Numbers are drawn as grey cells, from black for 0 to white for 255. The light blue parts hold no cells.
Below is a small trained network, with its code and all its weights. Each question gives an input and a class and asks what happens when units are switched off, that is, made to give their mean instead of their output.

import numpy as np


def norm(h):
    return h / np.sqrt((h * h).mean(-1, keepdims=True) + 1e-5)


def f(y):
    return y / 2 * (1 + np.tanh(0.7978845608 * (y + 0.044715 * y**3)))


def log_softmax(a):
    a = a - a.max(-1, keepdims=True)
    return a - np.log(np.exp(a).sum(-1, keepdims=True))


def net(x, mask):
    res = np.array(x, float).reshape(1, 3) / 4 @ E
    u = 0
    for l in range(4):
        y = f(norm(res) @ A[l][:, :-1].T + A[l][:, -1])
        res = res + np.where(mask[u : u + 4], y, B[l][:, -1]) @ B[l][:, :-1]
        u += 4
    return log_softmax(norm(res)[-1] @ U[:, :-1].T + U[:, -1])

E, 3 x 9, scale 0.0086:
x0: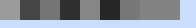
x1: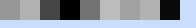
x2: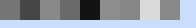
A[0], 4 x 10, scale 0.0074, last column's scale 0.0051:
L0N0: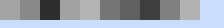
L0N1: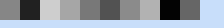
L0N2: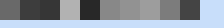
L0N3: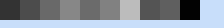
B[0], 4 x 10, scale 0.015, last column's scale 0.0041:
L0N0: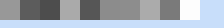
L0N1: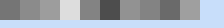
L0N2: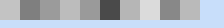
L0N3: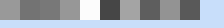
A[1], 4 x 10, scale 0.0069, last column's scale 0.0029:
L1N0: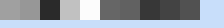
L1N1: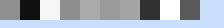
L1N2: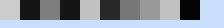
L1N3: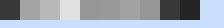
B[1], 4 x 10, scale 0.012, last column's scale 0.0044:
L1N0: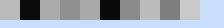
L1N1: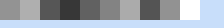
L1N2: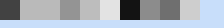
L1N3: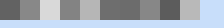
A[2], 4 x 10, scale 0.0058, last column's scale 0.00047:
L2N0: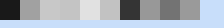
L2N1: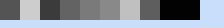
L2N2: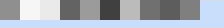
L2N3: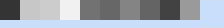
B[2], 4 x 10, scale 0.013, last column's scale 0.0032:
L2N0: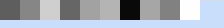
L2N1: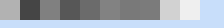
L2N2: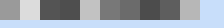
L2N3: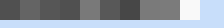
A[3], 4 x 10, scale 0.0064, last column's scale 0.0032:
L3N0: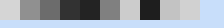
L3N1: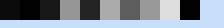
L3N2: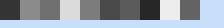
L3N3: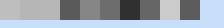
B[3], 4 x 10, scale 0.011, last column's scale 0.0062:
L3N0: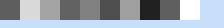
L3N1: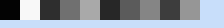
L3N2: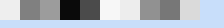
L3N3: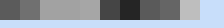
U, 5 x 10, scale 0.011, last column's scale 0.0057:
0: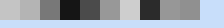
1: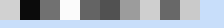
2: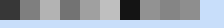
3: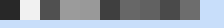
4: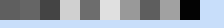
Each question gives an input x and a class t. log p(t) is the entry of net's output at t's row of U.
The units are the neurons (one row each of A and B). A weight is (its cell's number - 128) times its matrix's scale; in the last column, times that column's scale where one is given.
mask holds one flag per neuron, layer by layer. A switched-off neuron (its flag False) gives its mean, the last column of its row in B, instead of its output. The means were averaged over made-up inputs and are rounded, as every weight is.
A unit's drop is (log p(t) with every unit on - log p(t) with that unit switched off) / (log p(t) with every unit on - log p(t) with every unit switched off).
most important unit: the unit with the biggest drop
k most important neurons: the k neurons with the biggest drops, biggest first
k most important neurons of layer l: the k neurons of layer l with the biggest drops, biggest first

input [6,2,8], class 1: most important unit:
L0N1
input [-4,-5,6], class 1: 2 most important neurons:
(L0N2; L1N2)
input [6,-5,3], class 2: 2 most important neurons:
(L1N2; L0N0)
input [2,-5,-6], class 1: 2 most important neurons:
(L1N0; L0N0)
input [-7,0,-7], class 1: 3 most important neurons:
(L1N0; L0N0; L1N2)
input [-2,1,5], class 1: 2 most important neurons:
(L0N2; L1N2)
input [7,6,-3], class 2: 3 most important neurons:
(L1N2; L1N1; L3N2)
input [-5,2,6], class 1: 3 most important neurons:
(L0N2; L1N2; L3N0)
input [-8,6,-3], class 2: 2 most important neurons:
(L1N1; L2N0)
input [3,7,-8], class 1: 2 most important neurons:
(L1N0; L1N1)
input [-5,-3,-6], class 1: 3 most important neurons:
(L1N0; L1N2; L0N0)
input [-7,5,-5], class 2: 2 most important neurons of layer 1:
(L1N1; L1N3)
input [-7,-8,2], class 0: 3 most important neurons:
(L1N1; L3N2; L1N2)
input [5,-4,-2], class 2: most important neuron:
(L1N2)
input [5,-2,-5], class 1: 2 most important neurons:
(L0N0; L1N0)
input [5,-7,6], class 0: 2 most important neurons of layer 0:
(L0N0; L0N1)
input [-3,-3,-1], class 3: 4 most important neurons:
(L3N1; L1N2; L0N1; L0N0)
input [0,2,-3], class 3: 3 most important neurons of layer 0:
(L0N0; L0N1; L0N2)
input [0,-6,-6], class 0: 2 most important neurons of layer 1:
(L1N1; L1N3)
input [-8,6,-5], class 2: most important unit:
L1N1
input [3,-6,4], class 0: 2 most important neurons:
(L1N1; L3N2)
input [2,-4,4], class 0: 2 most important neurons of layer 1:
(L1N0; L1N1)
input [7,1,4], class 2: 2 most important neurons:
(L1N2; L0N0)
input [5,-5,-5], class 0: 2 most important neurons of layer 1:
(L1N1; L1N3)
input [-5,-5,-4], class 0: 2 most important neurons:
(L3N2; L1N2)
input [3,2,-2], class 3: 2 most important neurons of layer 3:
(L3N1; L3N2)
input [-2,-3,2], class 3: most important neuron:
(L2N2)
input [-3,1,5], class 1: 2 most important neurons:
(L0N2; L1N2)
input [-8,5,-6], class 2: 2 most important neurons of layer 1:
(L1N3; L1N1)
